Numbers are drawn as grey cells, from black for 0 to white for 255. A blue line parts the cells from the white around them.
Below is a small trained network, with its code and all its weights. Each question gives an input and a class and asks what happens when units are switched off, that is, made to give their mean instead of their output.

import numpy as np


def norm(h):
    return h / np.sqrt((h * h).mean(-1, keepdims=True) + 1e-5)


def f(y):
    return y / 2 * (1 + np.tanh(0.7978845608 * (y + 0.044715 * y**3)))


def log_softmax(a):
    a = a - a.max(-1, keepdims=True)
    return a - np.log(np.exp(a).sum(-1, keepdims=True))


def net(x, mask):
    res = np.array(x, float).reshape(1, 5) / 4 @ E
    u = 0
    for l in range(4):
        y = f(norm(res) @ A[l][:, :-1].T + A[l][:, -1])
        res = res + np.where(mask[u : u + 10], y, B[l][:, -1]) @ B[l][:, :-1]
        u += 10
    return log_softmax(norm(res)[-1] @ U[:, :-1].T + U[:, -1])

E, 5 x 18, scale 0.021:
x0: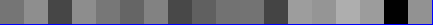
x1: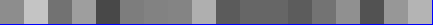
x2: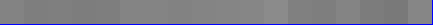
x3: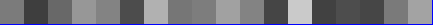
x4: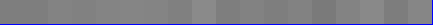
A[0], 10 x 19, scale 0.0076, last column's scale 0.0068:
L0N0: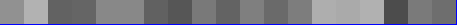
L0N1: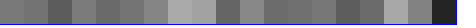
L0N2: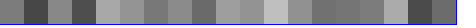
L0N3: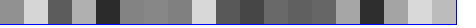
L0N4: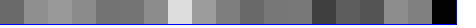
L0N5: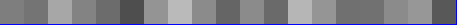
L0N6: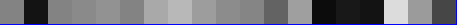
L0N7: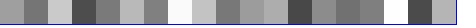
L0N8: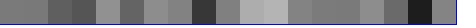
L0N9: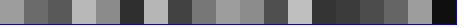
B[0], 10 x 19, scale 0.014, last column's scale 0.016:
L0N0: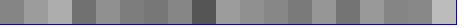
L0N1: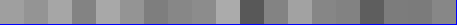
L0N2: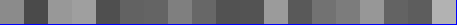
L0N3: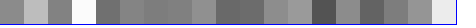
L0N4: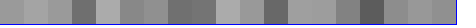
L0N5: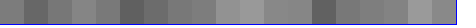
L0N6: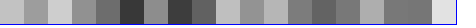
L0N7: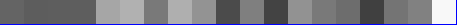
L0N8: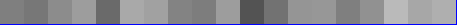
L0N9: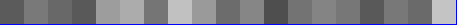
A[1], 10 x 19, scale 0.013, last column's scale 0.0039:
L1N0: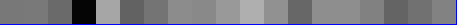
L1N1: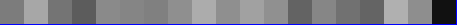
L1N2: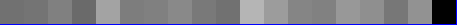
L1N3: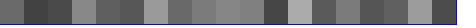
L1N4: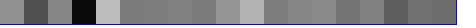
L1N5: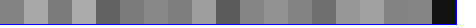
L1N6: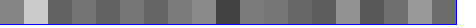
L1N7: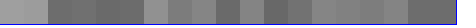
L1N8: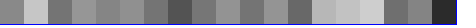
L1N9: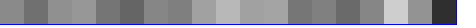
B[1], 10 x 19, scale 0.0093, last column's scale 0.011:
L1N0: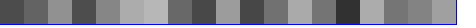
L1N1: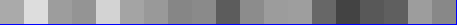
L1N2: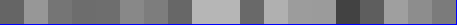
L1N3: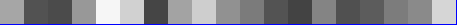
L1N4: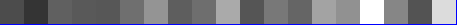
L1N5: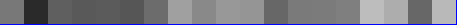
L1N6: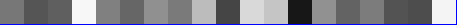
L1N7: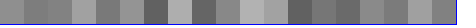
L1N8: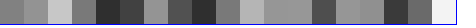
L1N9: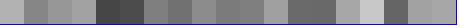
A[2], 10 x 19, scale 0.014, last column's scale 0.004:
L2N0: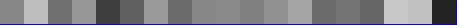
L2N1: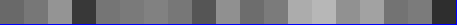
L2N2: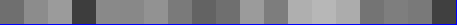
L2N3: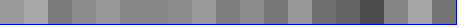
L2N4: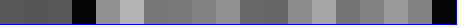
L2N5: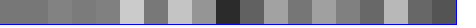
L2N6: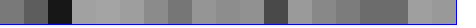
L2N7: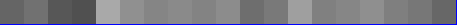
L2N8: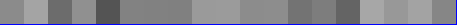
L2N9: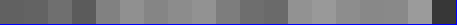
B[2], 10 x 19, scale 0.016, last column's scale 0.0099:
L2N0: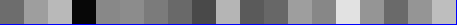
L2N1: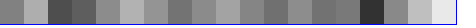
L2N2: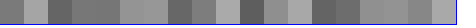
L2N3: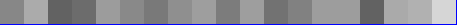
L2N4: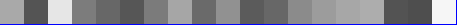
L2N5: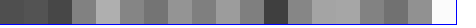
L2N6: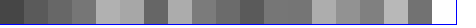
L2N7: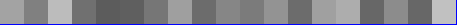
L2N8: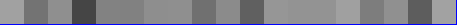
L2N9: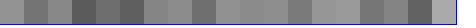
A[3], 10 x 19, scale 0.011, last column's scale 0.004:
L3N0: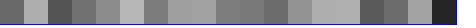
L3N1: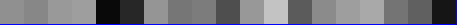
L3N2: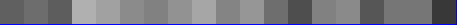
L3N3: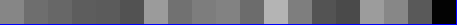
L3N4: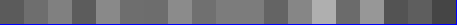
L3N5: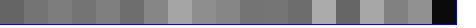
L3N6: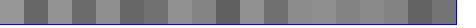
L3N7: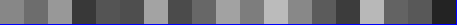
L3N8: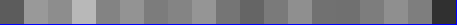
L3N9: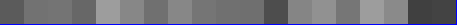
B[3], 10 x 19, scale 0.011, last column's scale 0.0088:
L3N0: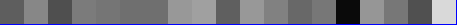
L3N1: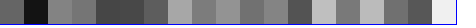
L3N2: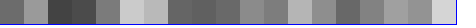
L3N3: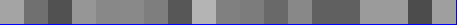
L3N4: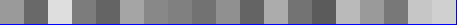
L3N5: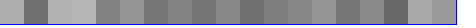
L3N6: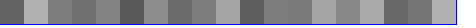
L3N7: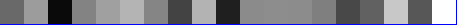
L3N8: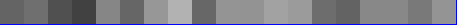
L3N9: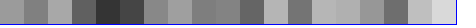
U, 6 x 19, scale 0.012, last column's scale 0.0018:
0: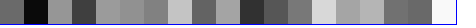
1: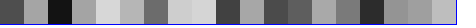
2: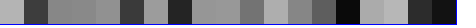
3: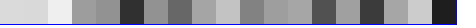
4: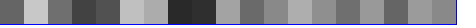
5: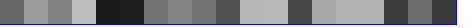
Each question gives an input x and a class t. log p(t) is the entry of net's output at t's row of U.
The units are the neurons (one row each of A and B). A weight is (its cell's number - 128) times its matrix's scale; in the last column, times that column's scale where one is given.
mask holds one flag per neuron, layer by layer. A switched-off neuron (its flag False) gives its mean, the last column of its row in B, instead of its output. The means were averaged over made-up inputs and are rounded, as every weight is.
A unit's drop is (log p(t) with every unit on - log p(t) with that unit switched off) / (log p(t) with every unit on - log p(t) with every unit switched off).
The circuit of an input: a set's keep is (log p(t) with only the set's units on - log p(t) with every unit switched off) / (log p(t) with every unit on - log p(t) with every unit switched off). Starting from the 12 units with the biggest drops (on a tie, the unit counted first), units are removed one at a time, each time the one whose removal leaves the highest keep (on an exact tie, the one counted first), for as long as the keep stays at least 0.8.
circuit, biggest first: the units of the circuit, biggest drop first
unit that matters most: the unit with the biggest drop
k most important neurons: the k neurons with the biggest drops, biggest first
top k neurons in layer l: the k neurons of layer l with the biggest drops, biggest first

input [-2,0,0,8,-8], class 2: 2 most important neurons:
[L0N6, L0N3]
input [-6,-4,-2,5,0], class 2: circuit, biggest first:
[L0N6]
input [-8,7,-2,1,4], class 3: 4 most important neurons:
[L0N6, L0N9, L2N0, L1N3]
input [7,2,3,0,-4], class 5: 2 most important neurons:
[L0N7, L0N0]
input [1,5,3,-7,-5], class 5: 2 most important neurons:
[L0N9, L1N8]
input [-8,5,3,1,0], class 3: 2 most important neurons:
[L0N6, L0N9]
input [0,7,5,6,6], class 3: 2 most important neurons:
[L0N6, L0N7]
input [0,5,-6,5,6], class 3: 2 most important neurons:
[L0N6, L0N7]
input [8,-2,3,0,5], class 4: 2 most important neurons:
[L0N7, L0N0]
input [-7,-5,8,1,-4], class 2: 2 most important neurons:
[L0N6, L0N9]
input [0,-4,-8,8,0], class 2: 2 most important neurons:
[L0N6, L0N7]
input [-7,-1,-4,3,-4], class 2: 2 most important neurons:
[L0N6, L0N3]
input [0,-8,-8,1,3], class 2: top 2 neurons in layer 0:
[L0N7, L0N9]
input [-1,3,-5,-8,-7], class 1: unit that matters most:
L0N7
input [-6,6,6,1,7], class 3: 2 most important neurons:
[L0N6, L0N9]
